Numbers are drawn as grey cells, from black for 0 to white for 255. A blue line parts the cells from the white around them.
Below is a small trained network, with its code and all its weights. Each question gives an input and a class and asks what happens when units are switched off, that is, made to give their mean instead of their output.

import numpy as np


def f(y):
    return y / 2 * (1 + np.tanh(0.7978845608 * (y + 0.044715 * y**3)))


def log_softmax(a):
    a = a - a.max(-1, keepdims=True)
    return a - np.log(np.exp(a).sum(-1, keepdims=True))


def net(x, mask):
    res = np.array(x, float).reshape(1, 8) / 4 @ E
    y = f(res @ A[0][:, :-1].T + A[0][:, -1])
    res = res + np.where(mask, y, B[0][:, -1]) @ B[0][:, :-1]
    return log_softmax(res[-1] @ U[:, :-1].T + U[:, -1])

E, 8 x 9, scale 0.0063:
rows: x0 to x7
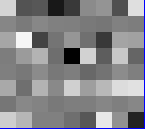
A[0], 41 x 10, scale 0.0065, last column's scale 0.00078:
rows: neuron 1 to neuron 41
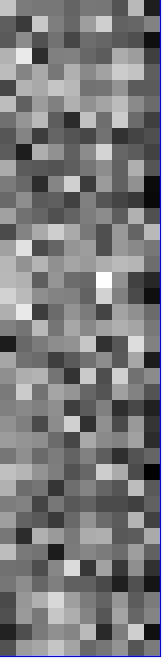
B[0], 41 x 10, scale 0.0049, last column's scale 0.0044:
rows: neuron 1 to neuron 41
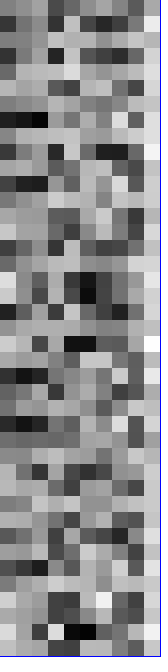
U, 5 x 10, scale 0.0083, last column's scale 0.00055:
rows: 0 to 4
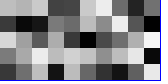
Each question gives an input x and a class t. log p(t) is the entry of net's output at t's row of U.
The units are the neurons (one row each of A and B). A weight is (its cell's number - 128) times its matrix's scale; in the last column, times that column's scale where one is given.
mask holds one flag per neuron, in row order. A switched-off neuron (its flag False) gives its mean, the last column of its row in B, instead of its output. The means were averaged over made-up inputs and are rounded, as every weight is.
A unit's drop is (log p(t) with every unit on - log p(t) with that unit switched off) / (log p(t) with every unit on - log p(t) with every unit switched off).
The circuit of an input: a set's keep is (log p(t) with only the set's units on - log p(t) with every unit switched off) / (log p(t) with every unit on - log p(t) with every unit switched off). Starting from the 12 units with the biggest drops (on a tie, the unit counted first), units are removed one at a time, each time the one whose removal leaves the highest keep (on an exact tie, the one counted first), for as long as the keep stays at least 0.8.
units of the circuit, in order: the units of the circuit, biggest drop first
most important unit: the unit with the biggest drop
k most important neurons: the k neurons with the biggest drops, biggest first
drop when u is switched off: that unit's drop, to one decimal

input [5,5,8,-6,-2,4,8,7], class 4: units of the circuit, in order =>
(neuron 4)
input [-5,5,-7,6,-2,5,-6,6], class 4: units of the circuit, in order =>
(neuron 10; neuron 2)
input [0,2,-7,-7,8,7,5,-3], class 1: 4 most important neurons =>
(neuron 36; neuron 12; neuron 27; neuron 9)
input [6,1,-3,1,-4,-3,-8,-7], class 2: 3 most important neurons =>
(neuron 40; neuron 22; neuron 38)
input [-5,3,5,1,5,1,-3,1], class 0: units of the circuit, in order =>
(neuron 38; neuron 6)
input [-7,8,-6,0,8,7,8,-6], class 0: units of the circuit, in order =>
(neuron 38; neuron 15)
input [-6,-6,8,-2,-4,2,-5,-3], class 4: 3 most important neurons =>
(neuron 20; neuron 4; neuron 16)
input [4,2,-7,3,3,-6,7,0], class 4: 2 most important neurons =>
(neuron 10; neuron 2)
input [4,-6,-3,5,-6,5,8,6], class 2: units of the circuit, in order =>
(neuron 18; neuron 30)
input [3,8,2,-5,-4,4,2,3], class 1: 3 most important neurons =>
(neuron 27; neuron 12; neuron 36)
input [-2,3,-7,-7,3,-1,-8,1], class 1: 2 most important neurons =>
(neuron 36; neuron 12)
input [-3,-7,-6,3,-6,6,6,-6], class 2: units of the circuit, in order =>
(neuron 40; neuron 22)
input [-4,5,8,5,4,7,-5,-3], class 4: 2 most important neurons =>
(neuron 20; neuron 4)
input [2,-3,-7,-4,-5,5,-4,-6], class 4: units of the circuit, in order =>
(neuron 10)
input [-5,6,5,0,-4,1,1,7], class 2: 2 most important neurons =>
(neuron 19; neuron 18)
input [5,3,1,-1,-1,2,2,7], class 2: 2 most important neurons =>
(neuron 19; neuron 18)
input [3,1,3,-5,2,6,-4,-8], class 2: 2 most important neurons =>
(neuron 22; neuron 40)
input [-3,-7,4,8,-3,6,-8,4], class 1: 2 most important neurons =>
(neuron 24; neuron 8)
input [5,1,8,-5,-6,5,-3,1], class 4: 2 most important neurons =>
(neuron 4; neuron 20)
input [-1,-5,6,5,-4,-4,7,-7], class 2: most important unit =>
neuron 40
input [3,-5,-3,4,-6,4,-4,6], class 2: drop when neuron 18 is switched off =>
0.1
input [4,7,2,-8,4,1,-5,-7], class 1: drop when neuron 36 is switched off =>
0.2
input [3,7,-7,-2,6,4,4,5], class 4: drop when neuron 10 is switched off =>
0.2
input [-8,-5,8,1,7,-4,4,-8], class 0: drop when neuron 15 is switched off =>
0.3
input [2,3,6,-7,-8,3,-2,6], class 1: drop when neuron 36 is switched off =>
0.2
